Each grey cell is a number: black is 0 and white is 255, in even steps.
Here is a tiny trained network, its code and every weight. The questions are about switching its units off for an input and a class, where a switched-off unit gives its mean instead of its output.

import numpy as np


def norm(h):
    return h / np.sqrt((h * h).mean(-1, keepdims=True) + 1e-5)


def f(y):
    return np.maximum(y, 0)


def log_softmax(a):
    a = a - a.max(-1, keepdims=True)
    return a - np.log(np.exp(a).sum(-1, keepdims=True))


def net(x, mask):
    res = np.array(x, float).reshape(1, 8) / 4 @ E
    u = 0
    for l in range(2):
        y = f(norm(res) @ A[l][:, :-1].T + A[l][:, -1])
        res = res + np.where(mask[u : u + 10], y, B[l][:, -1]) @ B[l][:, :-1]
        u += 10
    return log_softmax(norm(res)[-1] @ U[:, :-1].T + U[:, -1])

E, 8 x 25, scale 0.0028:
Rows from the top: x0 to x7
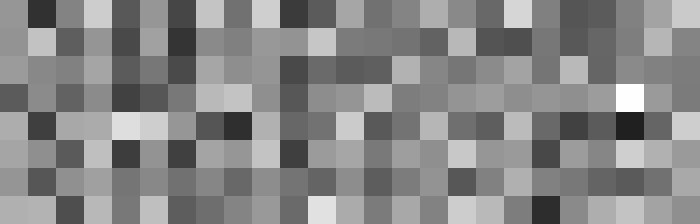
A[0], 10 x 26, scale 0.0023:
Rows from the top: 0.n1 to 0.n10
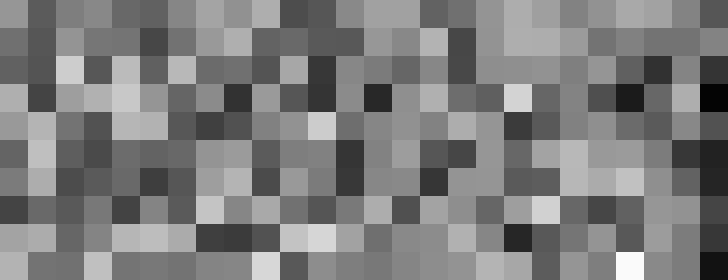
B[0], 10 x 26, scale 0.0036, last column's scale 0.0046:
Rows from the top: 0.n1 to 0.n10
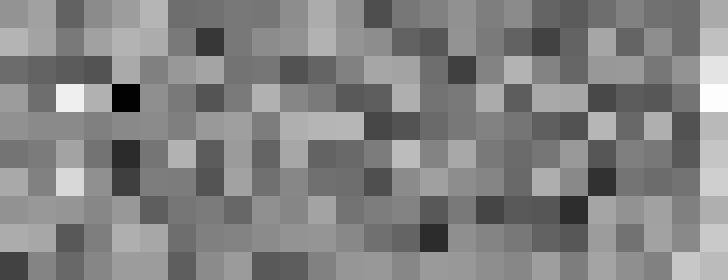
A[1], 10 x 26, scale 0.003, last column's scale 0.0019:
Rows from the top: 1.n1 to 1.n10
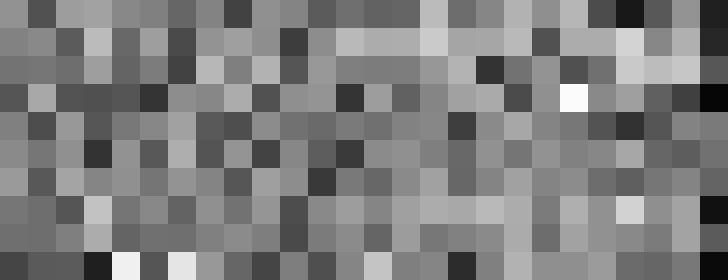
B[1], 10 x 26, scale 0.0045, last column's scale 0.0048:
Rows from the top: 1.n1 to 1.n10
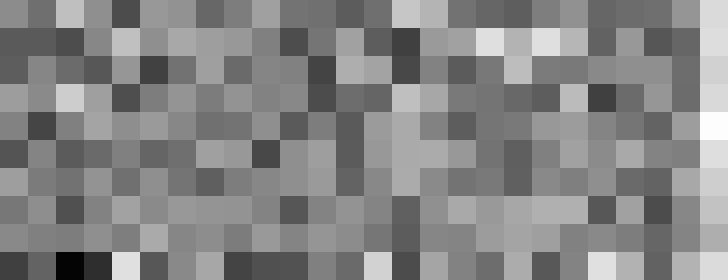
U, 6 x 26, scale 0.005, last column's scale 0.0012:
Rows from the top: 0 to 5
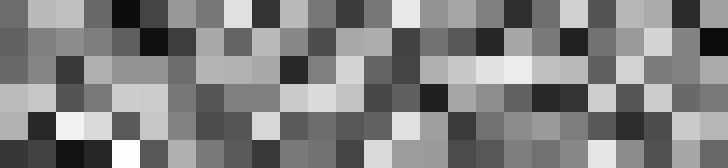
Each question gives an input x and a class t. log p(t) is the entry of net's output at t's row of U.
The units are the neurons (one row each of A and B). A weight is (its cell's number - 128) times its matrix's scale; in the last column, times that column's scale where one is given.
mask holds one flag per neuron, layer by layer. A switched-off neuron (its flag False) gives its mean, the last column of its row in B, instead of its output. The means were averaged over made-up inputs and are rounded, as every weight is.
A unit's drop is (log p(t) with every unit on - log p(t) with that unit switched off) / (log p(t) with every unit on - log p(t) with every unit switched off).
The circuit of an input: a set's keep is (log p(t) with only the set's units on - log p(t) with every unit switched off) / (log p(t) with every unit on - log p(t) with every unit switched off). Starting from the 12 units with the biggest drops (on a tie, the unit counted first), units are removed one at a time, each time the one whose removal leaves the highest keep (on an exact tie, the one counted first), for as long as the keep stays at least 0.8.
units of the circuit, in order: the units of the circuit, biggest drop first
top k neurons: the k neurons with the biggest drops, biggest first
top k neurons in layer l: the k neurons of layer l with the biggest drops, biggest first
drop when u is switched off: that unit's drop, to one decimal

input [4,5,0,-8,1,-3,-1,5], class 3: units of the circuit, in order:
[0.n9]
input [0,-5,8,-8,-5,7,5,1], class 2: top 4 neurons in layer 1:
[1.n2, 1.n8, 1.n4, 1.n5]
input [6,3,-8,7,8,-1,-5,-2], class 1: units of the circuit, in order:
[1.n3, 0.n8, 1.n2]
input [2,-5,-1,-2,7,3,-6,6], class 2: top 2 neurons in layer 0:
[0.n10, 0.n7]
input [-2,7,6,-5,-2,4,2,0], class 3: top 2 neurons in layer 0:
[0.n4, 0.n5]
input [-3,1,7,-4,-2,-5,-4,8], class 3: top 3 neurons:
[0.n9, 0.n5, 0.n4]
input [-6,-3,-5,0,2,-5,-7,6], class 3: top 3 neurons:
[0.n9, 0.n5, 1.n5]
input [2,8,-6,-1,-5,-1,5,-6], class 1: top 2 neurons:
[0.n8, 0.n4]
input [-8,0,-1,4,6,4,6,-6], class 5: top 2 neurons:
[0.n3, 1.n10]
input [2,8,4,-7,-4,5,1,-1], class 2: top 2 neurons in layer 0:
[0.n4, 0.n9]
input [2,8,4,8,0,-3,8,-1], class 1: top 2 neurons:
[0.n8, 1.n3]
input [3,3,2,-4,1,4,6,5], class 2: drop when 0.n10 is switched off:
0.1
